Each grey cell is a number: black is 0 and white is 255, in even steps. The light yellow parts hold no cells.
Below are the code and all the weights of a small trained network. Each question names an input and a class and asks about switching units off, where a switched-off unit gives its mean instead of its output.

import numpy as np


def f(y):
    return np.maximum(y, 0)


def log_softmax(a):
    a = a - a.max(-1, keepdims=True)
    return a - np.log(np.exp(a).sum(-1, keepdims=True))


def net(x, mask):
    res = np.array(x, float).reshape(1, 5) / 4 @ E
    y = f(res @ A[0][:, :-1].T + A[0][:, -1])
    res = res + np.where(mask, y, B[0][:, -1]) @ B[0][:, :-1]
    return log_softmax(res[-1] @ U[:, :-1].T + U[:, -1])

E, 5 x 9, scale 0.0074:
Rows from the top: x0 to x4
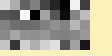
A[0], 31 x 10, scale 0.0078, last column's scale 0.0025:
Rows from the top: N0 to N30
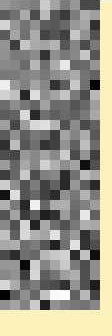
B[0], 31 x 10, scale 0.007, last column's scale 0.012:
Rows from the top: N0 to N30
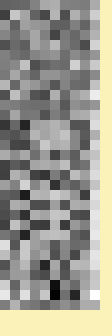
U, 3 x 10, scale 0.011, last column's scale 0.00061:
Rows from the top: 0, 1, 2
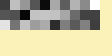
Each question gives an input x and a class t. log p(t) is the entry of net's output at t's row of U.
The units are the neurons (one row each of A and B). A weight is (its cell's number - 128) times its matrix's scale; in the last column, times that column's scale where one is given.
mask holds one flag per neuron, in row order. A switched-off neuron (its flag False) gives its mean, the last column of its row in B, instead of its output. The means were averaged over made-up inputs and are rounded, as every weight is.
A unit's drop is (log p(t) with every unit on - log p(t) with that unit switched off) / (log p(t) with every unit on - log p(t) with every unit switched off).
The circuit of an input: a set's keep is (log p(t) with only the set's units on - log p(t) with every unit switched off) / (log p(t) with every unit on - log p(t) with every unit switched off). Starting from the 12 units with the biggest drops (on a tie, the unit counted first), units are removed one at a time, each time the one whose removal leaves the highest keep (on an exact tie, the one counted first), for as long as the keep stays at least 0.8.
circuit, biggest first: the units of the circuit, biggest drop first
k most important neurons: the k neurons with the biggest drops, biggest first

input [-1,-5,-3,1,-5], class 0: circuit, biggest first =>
N26
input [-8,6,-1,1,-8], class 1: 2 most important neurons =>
N19; N21
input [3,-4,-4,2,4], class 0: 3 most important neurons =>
N9; N19; N21
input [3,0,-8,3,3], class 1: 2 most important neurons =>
N29; N25
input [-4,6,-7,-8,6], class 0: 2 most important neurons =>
N22; N17
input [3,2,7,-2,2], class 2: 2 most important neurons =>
N9; N26
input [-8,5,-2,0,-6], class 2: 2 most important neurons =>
N29; N25
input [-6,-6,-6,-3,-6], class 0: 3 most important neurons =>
N26; N6; N20
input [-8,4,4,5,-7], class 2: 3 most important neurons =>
N29; N25; N15
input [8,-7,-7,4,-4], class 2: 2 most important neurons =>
N24; N28
